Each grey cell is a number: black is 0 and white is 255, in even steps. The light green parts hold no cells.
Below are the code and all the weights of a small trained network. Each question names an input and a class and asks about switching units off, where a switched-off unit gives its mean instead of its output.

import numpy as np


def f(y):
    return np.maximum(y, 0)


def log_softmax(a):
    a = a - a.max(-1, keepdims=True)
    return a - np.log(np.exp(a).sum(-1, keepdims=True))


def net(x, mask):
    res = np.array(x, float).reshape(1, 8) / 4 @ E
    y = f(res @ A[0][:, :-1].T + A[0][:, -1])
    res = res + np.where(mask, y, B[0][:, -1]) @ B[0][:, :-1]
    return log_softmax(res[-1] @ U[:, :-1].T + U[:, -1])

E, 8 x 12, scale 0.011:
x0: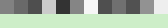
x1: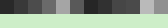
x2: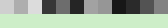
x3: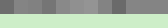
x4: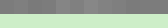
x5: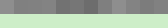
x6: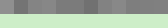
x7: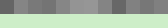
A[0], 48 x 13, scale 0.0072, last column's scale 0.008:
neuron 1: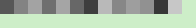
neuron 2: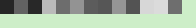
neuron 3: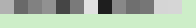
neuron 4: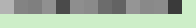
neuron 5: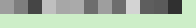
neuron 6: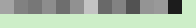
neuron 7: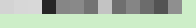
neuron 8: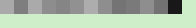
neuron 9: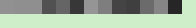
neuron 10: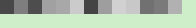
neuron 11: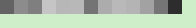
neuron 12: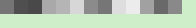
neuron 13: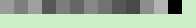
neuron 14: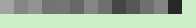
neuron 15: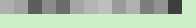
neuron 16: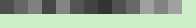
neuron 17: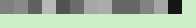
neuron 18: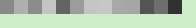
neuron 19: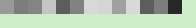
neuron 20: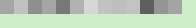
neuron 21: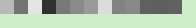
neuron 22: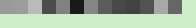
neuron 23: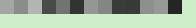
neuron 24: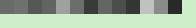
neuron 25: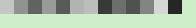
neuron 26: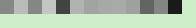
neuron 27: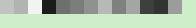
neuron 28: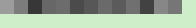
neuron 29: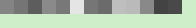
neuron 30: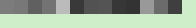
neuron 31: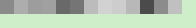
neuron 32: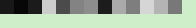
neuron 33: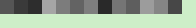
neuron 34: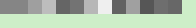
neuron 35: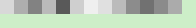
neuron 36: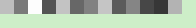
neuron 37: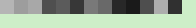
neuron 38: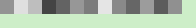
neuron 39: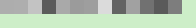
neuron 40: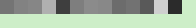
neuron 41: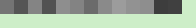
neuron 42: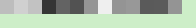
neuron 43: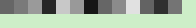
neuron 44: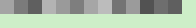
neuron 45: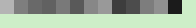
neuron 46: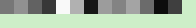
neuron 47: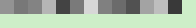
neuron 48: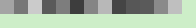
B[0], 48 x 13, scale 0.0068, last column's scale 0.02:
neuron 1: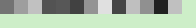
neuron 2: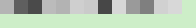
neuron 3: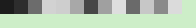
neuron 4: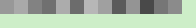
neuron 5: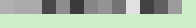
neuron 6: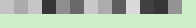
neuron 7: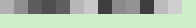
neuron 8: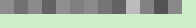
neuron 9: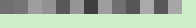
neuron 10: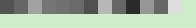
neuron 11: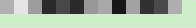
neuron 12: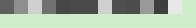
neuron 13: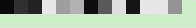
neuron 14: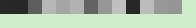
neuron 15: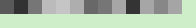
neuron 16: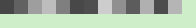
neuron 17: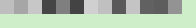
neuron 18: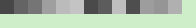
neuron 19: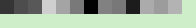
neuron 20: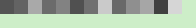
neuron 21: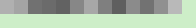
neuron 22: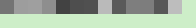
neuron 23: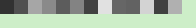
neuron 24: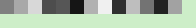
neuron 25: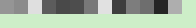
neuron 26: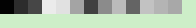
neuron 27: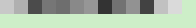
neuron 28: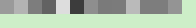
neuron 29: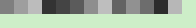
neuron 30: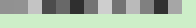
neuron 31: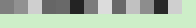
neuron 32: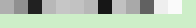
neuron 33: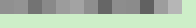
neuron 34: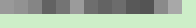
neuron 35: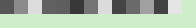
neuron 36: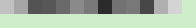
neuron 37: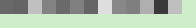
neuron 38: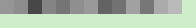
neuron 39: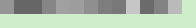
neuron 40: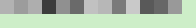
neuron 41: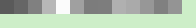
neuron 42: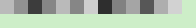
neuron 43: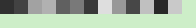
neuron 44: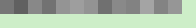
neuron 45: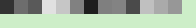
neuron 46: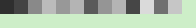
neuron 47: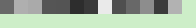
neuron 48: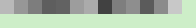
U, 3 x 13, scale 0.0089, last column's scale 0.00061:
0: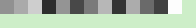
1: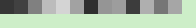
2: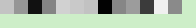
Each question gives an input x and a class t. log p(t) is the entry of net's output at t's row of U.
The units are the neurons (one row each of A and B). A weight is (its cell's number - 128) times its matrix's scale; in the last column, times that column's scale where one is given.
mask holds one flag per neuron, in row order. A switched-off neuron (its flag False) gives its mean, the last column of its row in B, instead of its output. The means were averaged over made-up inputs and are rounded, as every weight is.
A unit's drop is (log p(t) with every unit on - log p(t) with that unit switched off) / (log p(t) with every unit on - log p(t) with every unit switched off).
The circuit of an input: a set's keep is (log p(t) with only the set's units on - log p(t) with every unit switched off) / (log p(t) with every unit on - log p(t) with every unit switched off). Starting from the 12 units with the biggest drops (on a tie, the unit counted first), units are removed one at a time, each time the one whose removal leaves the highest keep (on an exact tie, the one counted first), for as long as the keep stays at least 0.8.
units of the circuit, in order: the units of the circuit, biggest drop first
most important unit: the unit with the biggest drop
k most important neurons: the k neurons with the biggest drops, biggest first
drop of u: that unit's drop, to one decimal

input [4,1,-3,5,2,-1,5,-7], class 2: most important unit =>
neuron 32
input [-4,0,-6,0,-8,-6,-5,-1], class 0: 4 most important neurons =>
neuron 11; neuron 3; neuron 29; neuron 1
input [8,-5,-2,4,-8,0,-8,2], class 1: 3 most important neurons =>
neuron 3; neuron 26; neuron 19
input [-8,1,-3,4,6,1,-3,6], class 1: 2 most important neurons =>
neuron 46; neuron 43
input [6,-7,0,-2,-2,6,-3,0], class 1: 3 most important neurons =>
neuron 3; neuron 26; neuron 19
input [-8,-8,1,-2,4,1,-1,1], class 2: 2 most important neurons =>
neuron 42; neuron 27
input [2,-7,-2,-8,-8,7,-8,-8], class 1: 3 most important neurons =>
neuron 26; neuron 19; neuron 18
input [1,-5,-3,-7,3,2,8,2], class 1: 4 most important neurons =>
neuron 26; neuron 19; neuron 18; neuron 1
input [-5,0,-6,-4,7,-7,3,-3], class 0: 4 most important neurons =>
neuron 11; neuron 3; neuron 1; neuron 29
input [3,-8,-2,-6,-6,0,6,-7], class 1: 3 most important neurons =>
neuron 26; neuron 19; neuron 18
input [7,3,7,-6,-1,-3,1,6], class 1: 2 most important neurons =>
neuron 3; neuron 13
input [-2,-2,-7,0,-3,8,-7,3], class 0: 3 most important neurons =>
neuron 11; neuron 3; neuron 29
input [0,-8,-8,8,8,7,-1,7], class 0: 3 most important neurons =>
neuron 11; neuron 29; neuron 31
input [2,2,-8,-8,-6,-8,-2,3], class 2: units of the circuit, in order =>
neuron 32
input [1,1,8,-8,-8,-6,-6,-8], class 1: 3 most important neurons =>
neuron 13; neuron 14; neuron 45
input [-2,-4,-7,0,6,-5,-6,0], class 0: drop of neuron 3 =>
0.1
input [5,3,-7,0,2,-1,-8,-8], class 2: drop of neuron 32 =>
0.3
